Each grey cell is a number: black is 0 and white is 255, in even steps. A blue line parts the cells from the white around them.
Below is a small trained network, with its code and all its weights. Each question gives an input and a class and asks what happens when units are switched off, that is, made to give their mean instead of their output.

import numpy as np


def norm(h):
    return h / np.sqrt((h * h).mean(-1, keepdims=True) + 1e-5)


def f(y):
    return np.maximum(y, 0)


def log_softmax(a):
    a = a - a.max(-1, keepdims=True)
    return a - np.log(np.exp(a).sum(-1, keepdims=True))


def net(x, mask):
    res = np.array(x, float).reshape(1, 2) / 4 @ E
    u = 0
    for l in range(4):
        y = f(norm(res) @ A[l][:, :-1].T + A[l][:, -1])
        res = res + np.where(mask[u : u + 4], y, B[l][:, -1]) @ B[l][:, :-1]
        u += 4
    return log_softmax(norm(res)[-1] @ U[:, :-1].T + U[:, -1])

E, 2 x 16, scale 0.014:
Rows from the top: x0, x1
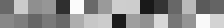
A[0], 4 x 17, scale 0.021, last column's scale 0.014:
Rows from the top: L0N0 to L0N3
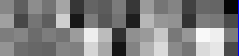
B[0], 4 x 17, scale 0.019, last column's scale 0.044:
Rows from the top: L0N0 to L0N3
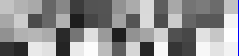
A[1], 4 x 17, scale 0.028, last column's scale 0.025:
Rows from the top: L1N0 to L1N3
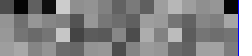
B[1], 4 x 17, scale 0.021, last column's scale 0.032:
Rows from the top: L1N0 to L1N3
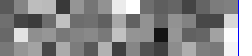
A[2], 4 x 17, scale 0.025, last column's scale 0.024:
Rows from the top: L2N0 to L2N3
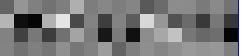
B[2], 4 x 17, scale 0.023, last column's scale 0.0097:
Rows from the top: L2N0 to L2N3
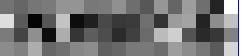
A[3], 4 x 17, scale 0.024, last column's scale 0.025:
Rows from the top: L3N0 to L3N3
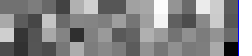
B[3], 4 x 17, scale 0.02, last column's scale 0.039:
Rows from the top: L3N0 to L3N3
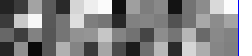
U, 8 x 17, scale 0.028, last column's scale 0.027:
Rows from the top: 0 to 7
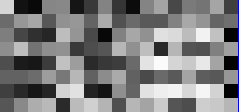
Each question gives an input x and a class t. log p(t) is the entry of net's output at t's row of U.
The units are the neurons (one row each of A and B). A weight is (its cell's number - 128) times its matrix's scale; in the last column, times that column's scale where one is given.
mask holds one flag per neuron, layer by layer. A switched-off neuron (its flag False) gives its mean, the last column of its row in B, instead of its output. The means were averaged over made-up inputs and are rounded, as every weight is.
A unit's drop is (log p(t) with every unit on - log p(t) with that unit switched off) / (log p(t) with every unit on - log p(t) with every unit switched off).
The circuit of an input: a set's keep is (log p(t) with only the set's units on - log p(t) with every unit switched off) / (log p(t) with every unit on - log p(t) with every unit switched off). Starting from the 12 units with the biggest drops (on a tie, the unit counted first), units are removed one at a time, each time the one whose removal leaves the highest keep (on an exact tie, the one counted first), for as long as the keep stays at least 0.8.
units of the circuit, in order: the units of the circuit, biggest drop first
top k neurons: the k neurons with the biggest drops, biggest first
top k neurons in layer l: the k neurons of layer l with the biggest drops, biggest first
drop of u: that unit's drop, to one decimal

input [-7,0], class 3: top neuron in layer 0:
(L0N1)
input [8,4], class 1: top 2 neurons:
(L0N3, L0N1)
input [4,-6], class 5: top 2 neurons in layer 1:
(L1N1, L1N2)
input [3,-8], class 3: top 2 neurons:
(L0N3, L3N0)
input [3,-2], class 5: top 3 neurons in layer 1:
(L1N1, L1N2, L1N3)
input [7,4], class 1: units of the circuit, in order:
(L0N3, L1N3)
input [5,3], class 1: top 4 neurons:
(L0N3, L1N3, L0N1, L3N0)
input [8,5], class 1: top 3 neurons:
(L0N3, L1N3, L3N0)
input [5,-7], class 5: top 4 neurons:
(L0N1, L0N3, L0N0, L1N1)
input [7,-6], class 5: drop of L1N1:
0.4
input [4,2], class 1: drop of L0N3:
0.8
